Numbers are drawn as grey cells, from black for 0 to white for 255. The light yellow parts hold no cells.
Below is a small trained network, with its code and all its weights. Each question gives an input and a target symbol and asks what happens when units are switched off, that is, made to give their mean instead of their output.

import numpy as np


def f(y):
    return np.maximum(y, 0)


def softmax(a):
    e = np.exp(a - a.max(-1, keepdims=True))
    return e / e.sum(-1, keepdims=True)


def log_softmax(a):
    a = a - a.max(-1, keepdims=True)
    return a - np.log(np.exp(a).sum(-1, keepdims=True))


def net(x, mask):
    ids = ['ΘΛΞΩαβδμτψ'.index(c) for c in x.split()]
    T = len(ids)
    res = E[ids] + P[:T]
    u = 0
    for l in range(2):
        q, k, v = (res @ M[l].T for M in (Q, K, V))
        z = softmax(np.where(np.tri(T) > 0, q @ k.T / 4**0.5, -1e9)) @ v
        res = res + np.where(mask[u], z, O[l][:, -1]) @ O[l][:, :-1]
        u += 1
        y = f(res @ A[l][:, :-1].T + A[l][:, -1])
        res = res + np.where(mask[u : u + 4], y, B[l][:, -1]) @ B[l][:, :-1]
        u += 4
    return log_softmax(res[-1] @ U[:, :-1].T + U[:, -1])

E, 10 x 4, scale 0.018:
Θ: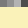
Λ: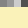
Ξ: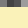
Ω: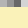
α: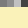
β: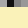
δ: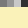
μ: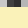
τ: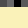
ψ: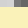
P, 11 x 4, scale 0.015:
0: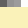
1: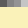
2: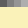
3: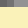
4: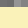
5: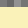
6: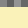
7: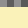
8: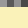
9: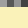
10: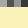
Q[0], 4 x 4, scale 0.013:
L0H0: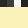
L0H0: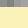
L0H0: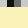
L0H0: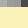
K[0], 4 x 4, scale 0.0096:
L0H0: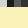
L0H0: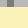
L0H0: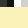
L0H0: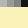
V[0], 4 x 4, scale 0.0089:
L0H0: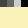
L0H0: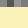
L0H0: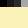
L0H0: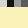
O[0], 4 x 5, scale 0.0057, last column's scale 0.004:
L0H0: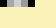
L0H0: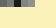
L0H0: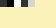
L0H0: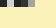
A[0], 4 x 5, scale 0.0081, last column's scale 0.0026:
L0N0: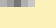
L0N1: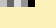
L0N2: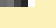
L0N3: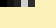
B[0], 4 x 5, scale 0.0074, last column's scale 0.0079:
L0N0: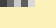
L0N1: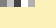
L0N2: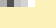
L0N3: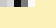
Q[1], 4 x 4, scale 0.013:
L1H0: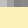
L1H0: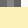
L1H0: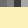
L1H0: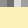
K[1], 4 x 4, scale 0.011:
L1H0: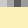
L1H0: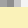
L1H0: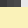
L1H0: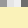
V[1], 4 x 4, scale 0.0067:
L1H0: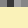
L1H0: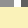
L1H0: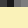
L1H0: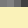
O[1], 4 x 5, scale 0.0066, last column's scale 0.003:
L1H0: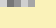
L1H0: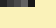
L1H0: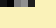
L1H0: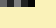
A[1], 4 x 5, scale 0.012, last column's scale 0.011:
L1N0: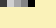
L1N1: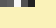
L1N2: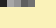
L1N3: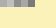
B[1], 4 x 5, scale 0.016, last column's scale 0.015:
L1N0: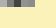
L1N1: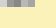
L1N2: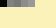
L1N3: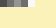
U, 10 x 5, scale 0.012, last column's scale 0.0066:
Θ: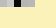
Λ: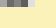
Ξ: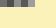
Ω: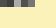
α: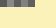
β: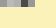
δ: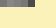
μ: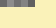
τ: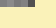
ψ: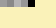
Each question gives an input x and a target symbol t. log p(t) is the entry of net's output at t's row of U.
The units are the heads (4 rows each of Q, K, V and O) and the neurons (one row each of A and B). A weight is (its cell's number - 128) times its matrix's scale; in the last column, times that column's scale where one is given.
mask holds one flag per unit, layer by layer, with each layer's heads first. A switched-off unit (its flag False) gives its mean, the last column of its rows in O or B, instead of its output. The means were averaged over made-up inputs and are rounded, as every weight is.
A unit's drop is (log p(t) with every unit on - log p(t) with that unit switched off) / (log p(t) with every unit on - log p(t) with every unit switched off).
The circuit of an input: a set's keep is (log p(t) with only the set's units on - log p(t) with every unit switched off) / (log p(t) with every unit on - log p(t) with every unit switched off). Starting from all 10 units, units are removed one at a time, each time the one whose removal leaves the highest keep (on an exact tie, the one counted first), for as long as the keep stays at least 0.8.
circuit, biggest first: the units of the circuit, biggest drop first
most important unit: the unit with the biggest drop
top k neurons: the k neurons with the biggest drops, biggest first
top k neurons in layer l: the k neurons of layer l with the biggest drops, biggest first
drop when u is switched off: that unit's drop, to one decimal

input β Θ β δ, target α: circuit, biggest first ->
(L1N2; L0H0; L1N0)
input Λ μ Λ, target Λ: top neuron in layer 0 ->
(L0N3)
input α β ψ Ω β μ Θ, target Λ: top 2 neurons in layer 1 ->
(L1N3; L1N1)
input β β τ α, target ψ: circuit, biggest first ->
(L1N1; L0H0)
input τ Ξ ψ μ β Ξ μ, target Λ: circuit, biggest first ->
(L0H0; L1N3)
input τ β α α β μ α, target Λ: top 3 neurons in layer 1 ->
(L1N1; L1N3; L1N2)
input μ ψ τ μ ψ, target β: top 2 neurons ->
(L1N3; L0N3)
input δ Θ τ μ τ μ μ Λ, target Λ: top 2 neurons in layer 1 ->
(L1N1; L1N3)
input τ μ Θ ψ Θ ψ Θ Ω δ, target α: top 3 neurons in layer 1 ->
(L1N2; L1N0; L1N1)
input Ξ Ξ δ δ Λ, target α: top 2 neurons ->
(L1N2; L0N2)
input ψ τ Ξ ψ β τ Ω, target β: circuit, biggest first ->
(L1H0; L0H0; L1N3)
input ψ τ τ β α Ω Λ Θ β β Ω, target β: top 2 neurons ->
(L0N3; L1N2)
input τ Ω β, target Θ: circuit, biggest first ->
(L0N3; L1N3)
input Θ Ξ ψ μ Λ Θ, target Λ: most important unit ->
L1N3
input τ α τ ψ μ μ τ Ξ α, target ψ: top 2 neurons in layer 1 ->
(L1N1; L1N3)
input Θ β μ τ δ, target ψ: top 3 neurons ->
(L1N1; L0N3; L1N3)
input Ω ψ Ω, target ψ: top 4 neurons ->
(L1N3; L0N1; L0N3; L1N2)
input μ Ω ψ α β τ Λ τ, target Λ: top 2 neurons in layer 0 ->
(L0N3; L0N1)
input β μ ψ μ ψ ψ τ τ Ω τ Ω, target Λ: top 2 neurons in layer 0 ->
(L0N0; L0N1)
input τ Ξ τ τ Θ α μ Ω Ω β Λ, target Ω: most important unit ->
L0H0
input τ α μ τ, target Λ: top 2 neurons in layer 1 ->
(L1N3; L1N2)
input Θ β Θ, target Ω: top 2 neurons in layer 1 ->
(L1N2; L1N0)
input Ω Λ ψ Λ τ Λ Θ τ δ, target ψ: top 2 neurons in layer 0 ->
(L0N3; L0N2)
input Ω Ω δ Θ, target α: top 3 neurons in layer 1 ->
(L1N2; L1N0; L1N3)
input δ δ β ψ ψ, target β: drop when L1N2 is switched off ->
0.1
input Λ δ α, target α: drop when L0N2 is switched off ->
0.2
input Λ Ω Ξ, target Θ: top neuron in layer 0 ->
(L0N3)
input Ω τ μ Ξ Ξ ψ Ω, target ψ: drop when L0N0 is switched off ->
0.0
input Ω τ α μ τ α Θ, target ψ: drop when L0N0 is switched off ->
-0.1
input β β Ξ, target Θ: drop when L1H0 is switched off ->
-0.1
